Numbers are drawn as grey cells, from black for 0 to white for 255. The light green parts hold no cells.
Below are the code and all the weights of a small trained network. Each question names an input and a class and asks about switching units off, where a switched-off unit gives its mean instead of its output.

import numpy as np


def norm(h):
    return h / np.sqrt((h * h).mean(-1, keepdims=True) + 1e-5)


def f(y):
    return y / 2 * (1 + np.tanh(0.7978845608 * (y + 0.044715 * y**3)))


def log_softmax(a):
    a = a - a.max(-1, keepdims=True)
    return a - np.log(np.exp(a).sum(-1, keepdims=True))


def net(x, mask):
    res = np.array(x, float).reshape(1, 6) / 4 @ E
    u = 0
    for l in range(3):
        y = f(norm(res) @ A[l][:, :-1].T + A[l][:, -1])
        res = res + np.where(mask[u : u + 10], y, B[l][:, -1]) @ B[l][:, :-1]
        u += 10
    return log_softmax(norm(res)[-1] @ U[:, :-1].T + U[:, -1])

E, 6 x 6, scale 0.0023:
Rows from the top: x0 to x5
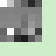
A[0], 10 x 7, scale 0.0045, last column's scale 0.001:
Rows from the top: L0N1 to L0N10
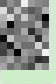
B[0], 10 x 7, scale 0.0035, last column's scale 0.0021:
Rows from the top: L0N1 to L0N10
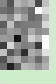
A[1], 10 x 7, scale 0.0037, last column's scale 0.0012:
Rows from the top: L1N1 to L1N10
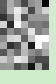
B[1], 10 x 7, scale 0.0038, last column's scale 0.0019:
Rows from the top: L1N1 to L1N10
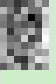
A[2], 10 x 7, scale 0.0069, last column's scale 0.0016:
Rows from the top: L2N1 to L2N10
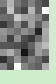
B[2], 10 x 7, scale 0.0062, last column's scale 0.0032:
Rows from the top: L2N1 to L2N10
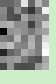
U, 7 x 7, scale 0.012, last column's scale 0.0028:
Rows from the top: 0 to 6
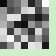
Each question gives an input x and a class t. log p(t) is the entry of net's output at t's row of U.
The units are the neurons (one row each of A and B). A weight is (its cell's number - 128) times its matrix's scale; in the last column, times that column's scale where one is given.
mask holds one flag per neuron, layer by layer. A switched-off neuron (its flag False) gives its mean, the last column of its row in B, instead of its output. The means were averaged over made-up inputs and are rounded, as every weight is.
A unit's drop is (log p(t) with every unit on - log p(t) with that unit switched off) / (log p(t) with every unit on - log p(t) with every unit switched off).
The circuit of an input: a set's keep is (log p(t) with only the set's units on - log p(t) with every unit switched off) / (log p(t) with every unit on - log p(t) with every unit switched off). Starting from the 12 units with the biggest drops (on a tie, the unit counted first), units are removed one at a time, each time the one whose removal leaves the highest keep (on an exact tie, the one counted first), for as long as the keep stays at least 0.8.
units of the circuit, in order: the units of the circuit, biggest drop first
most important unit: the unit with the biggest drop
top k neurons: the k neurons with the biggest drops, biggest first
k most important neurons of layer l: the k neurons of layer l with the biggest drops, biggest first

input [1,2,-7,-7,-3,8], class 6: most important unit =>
L2N8
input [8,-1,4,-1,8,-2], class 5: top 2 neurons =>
(L2N1, L1N9)
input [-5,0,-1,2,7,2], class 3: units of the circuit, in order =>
(L0N6, L2N2)
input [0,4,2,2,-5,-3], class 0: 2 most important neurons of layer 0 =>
(L0N7, L0N6)
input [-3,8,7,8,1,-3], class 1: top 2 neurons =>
(L0N6, L2N2)
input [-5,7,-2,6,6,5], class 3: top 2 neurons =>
(L0N6, L2N2)
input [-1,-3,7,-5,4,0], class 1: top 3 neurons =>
(L0N6, L1N9, L2N10)
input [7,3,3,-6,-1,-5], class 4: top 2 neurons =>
(L0N2, L0N7)
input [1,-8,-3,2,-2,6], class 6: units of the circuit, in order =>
(L2N8, L2N7, L2N6)
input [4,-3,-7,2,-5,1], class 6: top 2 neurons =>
(L1N10, L2N2)
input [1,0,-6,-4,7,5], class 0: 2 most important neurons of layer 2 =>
(L2N1, L2N2)
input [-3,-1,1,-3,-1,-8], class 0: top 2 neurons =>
(L2N10, L1N4)
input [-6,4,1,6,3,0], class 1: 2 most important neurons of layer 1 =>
(L1N9, L1N5)
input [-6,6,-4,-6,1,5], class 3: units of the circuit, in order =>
(L0N8)
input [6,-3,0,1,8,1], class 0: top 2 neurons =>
(L2N7, L2N1)
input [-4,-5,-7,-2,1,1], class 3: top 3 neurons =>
(L0N6, L0N8, L2N8)
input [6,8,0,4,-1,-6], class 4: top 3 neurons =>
(L0N2, L0N7, L2N7)
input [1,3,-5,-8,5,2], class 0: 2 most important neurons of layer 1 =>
(L1N9, L1N7)
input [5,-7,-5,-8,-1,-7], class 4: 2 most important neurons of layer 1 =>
(L1N9, L1N4)
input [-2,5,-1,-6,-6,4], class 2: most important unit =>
L0N7
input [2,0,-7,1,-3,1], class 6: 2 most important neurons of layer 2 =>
(L2N2, L2N4)
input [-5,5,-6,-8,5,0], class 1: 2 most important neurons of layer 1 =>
(L1N9, L1N5)
